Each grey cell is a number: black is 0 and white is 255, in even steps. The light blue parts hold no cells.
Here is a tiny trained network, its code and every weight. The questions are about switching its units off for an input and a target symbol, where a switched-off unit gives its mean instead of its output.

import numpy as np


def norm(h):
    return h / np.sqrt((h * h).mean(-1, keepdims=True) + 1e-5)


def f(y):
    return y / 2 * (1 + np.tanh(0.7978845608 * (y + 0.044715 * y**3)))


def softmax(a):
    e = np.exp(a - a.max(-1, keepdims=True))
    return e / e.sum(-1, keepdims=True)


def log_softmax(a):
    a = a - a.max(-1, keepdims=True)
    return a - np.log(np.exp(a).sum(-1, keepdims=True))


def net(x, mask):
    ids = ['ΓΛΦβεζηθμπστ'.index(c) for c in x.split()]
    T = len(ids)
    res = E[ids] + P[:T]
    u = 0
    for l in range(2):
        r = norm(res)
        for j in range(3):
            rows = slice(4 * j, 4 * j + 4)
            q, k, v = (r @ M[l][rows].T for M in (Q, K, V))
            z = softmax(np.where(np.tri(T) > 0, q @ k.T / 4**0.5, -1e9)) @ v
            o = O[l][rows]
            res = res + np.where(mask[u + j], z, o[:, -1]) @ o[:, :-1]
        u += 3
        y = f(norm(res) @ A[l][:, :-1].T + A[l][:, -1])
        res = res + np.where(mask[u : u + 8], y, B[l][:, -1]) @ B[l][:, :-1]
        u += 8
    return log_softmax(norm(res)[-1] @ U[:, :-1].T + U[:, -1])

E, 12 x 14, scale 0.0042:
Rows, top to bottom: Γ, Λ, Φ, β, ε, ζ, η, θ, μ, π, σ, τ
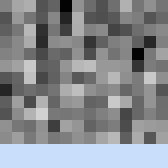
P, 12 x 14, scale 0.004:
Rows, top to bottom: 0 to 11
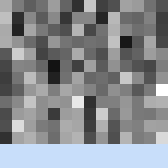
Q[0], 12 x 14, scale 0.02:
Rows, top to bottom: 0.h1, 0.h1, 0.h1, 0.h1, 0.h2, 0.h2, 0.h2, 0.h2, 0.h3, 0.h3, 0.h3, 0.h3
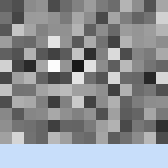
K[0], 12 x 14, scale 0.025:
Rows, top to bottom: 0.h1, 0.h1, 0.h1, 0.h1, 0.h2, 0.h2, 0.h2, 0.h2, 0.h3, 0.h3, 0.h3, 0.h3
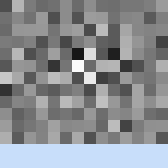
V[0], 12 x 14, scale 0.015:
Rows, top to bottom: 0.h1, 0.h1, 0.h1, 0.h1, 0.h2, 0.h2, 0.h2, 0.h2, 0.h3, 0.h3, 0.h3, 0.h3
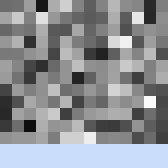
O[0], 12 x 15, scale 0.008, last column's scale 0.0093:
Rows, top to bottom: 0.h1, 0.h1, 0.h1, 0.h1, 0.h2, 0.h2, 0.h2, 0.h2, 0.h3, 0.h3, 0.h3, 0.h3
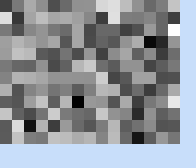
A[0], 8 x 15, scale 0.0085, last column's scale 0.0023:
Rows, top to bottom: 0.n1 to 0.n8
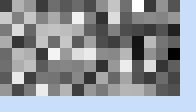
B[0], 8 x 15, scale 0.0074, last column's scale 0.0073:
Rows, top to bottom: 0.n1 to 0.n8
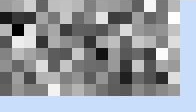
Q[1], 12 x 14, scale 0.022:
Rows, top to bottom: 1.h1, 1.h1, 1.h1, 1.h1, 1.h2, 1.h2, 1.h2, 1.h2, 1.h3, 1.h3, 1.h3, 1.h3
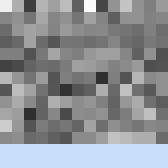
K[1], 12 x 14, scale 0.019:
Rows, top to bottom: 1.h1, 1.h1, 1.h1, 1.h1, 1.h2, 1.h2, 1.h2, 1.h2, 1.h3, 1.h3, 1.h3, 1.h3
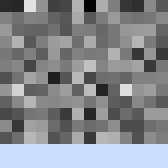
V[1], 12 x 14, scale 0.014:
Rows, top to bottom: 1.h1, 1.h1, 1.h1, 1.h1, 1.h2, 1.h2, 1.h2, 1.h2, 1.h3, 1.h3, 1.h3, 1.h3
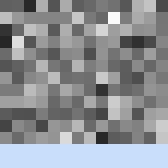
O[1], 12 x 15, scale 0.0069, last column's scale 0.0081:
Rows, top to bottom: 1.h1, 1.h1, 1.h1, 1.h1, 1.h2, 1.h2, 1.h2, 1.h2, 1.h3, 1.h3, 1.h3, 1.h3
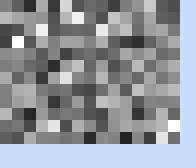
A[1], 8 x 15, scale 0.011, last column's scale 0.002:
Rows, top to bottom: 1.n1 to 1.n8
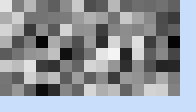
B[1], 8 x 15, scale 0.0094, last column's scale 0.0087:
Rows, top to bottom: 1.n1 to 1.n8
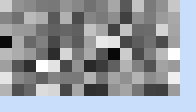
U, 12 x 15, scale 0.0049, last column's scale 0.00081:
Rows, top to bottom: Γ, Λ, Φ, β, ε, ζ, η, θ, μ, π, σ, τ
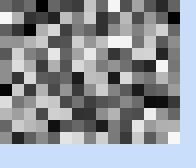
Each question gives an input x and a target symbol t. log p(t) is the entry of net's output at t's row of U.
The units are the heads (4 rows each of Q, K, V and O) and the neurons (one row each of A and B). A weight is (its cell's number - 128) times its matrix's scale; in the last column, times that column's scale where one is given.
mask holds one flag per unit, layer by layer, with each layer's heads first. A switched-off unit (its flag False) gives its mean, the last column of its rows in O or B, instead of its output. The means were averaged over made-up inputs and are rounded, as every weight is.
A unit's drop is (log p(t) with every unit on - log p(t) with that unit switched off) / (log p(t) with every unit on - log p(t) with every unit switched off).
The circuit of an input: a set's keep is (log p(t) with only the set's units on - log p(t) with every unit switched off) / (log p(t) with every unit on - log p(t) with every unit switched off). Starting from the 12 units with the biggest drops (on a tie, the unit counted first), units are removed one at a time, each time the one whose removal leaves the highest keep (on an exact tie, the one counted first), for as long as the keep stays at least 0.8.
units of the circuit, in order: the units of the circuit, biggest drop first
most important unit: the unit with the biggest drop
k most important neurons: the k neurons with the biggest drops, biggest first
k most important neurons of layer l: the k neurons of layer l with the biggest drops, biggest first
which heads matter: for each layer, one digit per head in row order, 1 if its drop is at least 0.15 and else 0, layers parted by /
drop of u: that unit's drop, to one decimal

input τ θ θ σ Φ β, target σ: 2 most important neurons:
0.n2, 0.n7
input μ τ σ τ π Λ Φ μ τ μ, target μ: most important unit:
1.n6
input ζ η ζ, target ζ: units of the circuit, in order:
1.h1, 0.h3, 0.n5
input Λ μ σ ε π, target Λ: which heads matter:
101 / 101
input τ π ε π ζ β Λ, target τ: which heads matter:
110 / 110
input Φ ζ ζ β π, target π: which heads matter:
101 / 010
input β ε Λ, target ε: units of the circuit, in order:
1.h3, 0.h3
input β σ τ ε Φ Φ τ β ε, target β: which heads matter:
100 / 101
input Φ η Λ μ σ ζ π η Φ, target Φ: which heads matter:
010 / 001
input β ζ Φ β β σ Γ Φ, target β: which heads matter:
100 / 101
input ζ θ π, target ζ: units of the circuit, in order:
1.h1, 0.h3
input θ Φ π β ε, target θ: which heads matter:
001 / 100
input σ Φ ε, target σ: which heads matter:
000 / 000
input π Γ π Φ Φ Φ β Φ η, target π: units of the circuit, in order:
0.h2
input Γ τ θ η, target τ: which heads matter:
100 / 010
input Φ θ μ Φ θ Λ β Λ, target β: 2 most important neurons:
0.n1, 0.n2
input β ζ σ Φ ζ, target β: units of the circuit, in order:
1.h1, 0.h1
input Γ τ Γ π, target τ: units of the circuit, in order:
0.n2, 0.h1
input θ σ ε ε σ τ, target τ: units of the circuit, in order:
0.h1, 0.n2
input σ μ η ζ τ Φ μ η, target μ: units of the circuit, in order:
0.h1
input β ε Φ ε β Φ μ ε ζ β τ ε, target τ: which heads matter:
101 / 010
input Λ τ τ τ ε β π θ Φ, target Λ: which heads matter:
001 / 101
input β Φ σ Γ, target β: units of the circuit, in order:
1.h1, 0.h1
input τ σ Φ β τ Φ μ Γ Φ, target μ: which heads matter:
101 / 000
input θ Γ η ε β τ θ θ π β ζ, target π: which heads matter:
100 / 010
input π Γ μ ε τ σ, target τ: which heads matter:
101 / 000
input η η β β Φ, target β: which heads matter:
100 / 001
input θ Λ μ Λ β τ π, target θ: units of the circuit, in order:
1.h1
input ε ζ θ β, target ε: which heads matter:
000 / 001
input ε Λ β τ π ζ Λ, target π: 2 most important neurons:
0.n4, 0.n2
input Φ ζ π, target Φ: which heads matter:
110 / 001
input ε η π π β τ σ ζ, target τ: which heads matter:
101 / 010
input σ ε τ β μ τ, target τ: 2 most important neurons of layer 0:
0.n2, 0.n4
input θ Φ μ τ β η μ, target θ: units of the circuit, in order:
0.h3
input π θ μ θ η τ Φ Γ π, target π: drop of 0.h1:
0.1
